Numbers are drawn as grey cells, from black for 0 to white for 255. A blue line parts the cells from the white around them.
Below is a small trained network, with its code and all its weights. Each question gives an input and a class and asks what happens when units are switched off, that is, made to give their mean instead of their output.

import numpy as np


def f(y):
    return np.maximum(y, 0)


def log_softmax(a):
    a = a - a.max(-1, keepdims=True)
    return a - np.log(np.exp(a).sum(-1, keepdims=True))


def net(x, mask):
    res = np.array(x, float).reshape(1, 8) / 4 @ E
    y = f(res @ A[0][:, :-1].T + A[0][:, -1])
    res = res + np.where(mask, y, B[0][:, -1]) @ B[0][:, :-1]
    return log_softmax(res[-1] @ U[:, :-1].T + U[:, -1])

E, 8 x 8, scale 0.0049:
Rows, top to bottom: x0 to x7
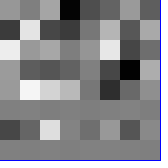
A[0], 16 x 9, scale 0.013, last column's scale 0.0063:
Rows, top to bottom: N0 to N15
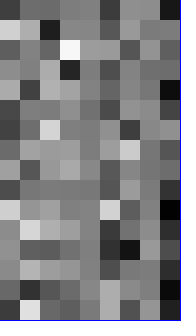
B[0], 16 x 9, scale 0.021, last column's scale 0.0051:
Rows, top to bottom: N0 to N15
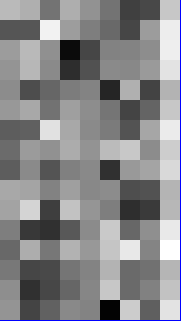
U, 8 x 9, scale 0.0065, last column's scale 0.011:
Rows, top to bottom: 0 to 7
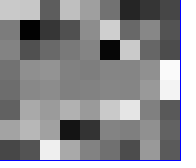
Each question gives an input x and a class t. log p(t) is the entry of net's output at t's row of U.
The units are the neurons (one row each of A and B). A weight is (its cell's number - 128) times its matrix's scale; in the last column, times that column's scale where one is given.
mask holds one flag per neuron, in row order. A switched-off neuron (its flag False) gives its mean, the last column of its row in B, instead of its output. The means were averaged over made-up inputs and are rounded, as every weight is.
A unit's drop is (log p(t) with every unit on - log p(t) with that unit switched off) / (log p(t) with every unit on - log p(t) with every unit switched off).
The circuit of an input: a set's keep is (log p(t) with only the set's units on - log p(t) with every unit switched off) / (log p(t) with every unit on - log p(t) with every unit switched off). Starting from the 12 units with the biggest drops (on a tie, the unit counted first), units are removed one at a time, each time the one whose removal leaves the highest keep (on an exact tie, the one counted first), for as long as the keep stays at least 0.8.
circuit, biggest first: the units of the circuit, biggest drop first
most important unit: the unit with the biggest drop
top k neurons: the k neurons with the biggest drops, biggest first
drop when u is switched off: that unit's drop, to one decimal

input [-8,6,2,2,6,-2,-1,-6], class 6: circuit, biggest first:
(N2)
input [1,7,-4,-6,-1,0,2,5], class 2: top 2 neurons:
(N15 N12)
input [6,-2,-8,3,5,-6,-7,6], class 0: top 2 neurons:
(N0 N5)
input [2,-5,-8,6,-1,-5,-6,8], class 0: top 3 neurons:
(N0 N5 N9)
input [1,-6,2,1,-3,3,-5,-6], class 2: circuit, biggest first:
(N4 N8)
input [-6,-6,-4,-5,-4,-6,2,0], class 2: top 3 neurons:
(N4 N8 N12)
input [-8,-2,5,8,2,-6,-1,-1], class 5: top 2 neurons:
(N12 N3)
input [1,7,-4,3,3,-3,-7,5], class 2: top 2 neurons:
(N15 N6)
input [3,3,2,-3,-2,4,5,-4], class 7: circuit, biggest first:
(N6 N12)
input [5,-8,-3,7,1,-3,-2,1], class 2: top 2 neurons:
(N4 N8)
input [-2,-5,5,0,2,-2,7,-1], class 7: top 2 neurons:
(N6 N15)
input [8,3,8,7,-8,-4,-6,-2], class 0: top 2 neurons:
(N10 N11)
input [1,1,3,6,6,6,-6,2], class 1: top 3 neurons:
(N11 N13 N6)
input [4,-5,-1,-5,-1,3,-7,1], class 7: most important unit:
N1
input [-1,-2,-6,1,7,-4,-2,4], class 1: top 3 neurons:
(N11 N13 N10)
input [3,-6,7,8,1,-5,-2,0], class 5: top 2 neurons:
(N12 N0)
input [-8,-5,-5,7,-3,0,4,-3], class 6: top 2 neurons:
(N2 N7)
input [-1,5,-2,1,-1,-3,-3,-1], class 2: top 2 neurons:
(N15 N6)
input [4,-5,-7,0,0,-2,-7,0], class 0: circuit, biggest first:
(N0 N9)
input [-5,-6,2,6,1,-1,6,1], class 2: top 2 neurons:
(N4 N8)
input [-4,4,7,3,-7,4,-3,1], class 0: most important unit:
N10
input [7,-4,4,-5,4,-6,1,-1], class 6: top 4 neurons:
(N3 N12 N15 N1)
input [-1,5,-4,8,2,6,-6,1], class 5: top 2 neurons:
(N12 N6)
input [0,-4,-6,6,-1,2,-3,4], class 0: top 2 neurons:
(N0 N5)
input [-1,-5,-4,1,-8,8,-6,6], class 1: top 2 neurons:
(N14 N6)
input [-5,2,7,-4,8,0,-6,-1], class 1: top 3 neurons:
(N11 N13 N0)
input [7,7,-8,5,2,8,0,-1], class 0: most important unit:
N0
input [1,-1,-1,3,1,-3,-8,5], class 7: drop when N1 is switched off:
0.8
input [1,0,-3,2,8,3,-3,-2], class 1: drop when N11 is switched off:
0.5
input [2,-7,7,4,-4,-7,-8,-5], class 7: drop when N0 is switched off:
0.2
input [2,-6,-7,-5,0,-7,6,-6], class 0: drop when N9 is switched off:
0.3
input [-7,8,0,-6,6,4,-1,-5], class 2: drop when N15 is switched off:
1.7
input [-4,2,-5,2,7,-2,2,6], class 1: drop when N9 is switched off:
0.0
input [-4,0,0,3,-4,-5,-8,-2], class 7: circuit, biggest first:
(N1)
